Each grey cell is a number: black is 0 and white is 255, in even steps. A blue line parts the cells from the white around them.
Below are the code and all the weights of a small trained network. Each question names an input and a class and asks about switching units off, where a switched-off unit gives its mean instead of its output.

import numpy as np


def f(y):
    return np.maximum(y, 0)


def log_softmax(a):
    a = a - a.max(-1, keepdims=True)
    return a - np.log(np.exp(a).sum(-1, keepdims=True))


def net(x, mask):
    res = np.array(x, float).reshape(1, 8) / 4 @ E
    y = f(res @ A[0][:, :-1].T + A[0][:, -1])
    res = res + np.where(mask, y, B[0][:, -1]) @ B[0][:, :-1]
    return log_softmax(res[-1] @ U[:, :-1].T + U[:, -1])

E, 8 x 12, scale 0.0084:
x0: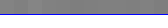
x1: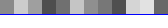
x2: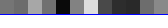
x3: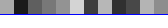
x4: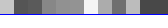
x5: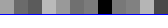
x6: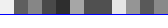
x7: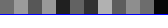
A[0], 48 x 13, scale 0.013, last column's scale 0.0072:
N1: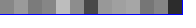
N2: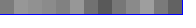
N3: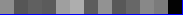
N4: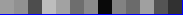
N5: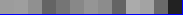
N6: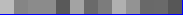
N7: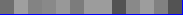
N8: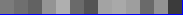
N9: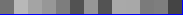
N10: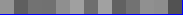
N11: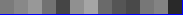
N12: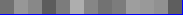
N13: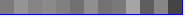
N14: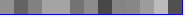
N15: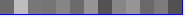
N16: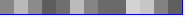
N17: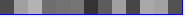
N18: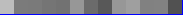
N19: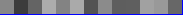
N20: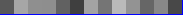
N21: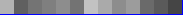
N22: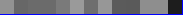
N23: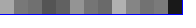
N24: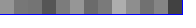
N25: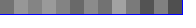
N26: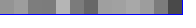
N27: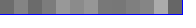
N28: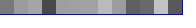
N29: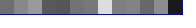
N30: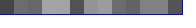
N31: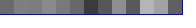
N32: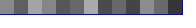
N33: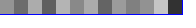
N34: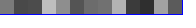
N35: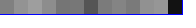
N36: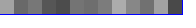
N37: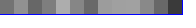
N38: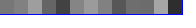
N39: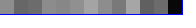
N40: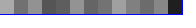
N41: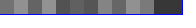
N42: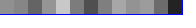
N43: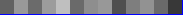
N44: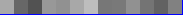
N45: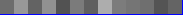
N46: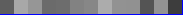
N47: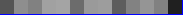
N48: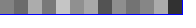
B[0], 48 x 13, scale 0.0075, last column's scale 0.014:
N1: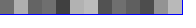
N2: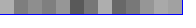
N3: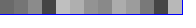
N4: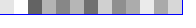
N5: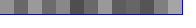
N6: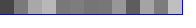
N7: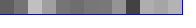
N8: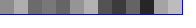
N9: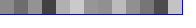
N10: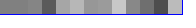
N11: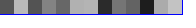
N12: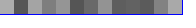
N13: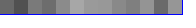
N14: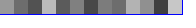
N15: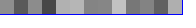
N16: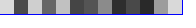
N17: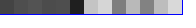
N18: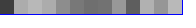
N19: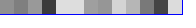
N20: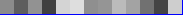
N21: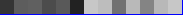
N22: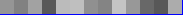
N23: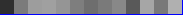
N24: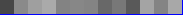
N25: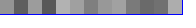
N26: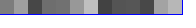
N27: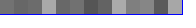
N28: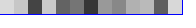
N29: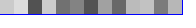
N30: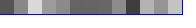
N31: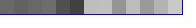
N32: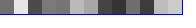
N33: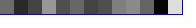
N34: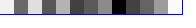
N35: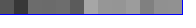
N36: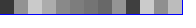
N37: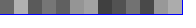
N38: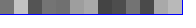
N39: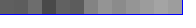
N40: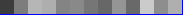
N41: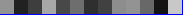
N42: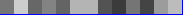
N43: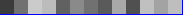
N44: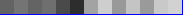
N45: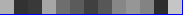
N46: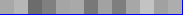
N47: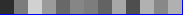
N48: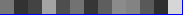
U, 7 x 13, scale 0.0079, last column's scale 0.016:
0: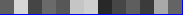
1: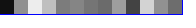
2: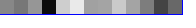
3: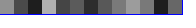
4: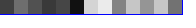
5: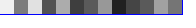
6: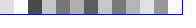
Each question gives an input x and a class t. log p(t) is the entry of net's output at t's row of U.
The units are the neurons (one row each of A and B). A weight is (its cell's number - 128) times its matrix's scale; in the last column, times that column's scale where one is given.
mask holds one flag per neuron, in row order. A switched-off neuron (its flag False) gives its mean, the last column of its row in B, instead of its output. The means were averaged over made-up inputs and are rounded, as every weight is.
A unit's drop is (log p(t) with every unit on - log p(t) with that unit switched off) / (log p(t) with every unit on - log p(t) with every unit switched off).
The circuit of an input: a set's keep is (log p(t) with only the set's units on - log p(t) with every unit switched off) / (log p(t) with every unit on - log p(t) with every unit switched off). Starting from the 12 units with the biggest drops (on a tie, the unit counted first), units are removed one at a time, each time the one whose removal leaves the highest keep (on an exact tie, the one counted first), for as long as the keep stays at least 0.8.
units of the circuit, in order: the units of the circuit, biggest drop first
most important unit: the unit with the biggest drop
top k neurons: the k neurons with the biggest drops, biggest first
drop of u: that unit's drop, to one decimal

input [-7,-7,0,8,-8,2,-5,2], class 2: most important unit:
N19
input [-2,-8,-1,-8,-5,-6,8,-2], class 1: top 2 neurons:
N36; N40
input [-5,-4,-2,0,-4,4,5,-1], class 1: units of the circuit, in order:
N36; N18
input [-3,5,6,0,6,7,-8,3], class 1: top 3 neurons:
N43; N47; N7
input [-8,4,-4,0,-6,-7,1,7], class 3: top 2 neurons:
N45; N41
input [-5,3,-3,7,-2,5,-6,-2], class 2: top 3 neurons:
N19; N3; N10
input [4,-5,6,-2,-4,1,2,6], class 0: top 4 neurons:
N32; N11; N33; N48
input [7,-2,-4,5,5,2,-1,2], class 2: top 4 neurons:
N19; N17; N31; N3
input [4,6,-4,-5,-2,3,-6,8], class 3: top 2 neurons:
N41; N45
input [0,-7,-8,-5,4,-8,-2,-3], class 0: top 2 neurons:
N8; N1
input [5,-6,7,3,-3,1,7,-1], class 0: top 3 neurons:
N32; N11; N38
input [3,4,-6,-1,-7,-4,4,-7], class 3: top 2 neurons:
N33; N28
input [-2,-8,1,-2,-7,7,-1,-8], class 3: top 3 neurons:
N48; N14; N33
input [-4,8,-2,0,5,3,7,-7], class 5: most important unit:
N16
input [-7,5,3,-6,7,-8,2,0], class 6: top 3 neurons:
N29; N28; N46
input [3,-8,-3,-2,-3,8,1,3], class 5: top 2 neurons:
N34; N28
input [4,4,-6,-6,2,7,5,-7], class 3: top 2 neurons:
N33; N48
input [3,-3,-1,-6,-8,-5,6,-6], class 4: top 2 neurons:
N17; N31
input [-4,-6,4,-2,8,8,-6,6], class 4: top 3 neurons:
N21; N44; N28
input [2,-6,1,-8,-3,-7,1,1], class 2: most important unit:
N20
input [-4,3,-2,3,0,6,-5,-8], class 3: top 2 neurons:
N48; N33
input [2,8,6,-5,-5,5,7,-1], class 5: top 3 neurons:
N16; N12; N2
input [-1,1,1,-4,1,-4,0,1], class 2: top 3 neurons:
N4; N20; N14
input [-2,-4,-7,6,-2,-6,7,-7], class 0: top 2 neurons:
N8; N1
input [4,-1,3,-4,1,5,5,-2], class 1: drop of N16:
-0.1
